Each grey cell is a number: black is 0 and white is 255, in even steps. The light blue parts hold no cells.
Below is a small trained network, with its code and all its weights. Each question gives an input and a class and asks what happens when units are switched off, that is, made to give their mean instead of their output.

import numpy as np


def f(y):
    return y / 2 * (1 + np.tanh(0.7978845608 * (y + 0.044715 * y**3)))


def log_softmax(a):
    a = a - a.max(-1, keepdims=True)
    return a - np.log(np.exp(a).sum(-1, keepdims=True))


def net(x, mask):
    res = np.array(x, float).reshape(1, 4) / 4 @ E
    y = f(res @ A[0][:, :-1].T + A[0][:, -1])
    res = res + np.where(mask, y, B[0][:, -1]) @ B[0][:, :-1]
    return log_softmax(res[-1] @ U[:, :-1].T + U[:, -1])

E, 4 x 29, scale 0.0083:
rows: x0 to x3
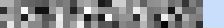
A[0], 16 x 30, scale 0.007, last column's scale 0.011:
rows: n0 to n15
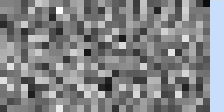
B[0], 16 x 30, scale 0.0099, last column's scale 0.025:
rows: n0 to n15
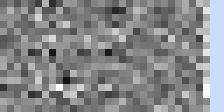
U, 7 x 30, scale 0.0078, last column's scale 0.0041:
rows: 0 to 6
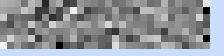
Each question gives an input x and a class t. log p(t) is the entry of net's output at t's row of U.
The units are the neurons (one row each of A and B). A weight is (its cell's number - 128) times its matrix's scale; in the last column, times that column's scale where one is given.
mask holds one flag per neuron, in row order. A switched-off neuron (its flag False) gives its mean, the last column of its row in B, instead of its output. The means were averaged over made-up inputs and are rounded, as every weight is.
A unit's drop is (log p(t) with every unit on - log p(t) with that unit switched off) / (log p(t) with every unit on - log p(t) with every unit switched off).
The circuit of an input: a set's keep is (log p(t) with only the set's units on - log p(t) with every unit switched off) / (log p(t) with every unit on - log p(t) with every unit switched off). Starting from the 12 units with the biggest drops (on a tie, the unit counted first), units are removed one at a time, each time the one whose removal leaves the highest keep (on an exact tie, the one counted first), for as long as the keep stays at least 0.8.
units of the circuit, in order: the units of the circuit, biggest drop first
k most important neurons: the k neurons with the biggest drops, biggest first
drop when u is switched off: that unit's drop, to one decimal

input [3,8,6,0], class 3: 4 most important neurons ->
n12; n11; n7; n9
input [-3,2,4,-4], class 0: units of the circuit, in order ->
n13
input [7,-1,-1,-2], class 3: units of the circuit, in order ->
n7; n1
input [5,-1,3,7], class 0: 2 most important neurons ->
n13; n9
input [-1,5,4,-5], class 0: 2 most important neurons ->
n13; n7
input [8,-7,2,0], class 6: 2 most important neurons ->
n11; n12
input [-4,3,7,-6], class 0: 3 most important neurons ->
n13; n7; n1
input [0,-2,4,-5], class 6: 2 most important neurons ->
n12; n4
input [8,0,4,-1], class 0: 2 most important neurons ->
n5; n13
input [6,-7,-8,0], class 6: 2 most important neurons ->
n11; n1
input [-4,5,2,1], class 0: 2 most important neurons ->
n13; n5
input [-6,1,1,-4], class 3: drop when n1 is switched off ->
0.2
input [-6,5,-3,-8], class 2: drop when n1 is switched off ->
0.4
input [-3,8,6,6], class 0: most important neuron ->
n1
